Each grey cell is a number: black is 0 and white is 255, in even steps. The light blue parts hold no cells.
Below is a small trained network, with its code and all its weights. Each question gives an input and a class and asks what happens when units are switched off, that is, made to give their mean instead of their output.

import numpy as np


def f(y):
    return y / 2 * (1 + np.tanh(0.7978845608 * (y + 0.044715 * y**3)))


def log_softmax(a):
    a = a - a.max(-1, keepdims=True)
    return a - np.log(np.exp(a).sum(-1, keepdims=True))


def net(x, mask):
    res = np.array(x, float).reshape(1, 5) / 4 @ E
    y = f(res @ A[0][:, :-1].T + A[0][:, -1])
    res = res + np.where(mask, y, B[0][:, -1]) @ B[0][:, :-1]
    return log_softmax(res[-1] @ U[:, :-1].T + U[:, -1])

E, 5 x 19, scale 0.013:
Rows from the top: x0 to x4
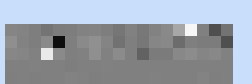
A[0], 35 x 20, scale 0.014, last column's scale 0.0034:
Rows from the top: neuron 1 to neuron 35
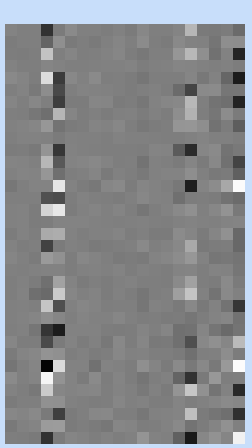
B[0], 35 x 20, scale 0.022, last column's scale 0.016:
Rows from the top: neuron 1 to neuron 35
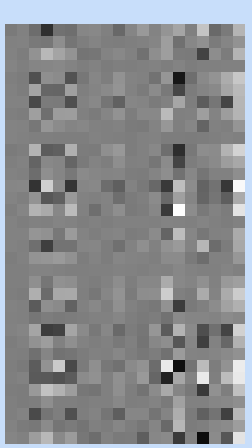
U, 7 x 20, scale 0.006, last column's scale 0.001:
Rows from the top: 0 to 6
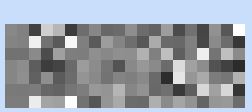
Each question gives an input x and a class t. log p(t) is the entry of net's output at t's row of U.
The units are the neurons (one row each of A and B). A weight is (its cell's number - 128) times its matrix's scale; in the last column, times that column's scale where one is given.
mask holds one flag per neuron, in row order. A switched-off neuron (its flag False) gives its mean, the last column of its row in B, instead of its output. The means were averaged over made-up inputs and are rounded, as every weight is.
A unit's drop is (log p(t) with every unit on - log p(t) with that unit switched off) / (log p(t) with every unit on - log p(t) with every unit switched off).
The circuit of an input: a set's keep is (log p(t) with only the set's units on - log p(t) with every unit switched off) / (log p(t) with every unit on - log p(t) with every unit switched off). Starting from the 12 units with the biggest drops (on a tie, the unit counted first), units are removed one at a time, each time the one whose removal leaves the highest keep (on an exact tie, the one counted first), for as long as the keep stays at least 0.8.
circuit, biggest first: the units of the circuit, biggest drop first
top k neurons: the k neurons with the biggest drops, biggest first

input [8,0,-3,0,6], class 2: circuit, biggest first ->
neuron 23
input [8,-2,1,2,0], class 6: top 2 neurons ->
neuron 31; neuron 30
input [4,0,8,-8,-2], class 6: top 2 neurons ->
neuron 16; neuron 14
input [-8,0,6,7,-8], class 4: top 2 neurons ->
neuron 14; neuron 29
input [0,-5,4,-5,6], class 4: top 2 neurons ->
neuron 14; neuron 35
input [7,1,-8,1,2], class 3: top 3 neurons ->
neuron 26; neuron 33; neuron 7
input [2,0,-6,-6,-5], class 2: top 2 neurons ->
neuron 29; neuron 14
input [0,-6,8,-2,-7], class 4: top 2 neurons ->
neuron 30; neuron 14
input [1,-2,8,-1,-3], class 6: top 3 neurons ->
neuron 31; neuron 3; neuron 14
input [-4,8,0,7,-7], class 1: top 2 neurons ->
neuron 26; neuron 29
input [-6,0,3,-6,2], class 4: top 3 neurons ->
neuron 14; neuron 29; neuron 30
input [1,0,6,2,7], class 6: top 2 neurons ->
neuron 14; neuron 29
